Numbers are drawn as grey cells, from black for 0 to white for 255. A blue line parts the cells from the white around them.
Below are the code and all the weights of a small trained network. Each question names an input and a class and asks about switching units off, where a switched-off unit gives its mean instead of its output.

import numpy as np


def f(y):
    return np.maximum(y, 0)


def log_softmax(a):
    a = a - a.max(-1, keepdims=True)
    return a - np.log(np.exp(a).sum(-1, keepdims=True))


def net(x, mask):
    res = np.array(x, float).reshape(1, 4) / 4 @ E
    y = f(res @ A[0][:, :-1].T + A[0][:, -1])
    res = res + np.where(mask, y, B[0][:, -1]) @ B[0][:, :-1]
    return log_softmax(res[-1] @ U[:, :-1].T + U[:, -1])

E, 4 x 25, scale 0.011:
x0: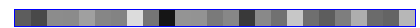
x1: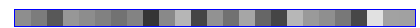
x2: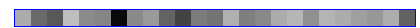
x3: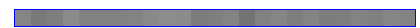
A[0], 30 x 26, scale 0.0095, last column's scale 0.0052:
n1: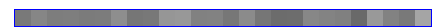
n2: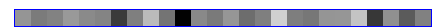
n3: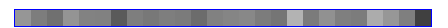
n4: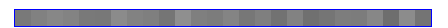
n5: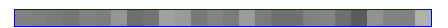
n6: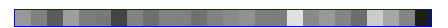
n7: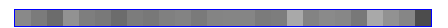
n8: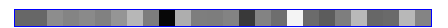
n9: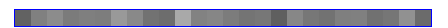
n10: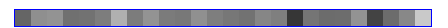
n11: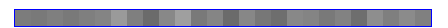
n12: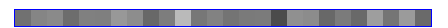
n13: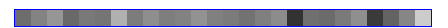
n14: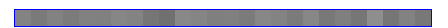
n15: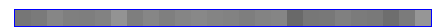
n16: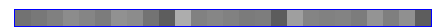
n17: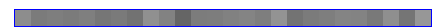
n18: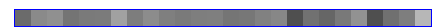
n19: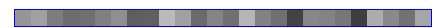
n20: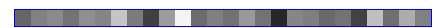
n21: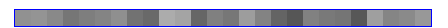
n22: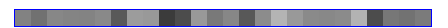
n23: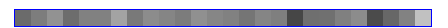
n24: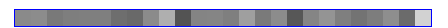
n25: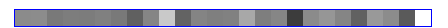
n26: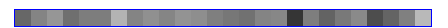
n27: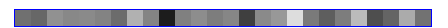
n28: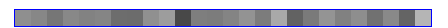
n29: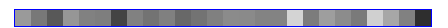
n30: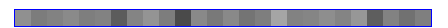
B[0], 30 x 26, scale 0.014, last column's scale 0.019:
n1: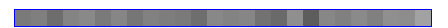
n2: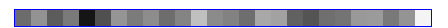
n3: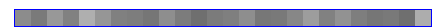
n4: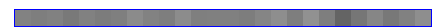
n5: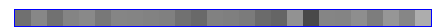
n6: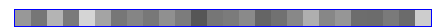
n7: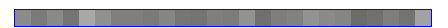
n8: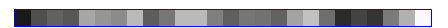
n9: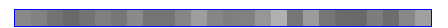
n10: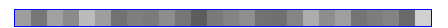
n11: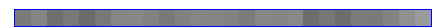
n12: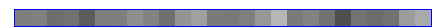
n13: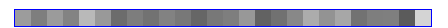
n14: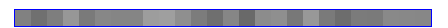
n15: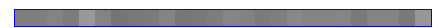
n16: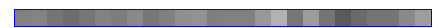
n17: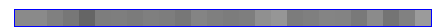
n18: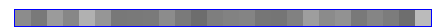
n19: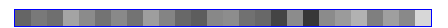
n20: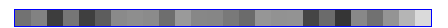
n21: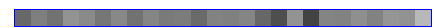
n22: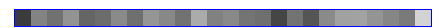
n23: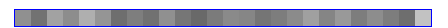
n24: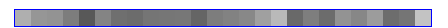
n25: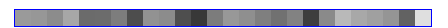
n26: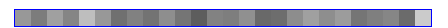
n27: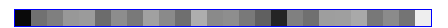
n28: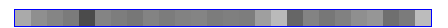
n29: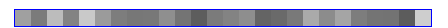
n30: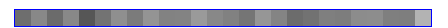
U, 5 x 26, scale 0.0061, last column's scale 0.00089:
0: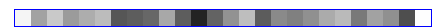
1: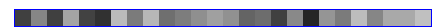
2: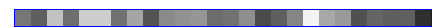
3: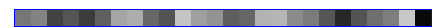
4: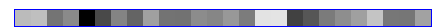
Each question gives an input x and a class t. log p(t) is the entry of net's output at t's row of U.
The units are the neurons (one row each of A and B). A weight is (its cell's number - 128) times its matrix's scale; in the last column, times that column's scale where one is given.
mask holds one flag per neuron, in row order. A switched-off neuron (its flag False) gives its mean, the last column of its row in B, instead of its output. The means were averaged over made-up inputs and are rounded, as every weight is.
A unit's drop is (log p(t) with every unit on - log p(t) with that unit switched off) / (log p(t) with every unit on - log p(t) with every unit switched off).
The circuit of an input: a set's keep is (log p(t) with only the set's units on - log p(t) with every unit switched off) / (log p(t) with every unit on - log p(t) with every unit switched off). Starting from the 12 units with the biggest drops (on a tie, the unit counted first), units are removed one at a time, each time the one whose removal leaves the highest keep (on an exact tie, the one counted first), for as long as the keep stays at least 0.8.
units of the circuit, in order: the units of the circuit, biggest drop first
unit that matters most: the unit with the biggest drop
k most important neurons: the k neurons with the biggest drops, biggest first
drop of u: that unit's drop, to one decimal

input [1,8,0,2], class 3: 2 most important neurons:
[n20; n27]
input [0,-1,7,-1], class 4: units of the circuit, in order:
[n2; n8]
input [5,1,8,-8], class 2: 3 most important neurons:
[n29; n6; n8]
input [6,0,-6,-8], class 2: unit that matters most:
n2
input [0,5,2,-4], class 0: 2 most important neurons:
[n8; n27]
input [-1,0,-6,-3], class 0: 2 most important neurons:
[n2; n8]
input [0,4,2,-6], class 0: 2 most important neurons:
[n8; n27]
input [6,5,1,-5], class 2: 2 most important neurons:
[n2; n6]
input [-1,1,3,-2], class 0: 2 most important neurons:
[n8; n20]
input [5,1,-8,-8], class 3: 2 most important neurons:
[n20; n12]
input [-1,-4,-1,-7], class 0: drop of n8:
0.2
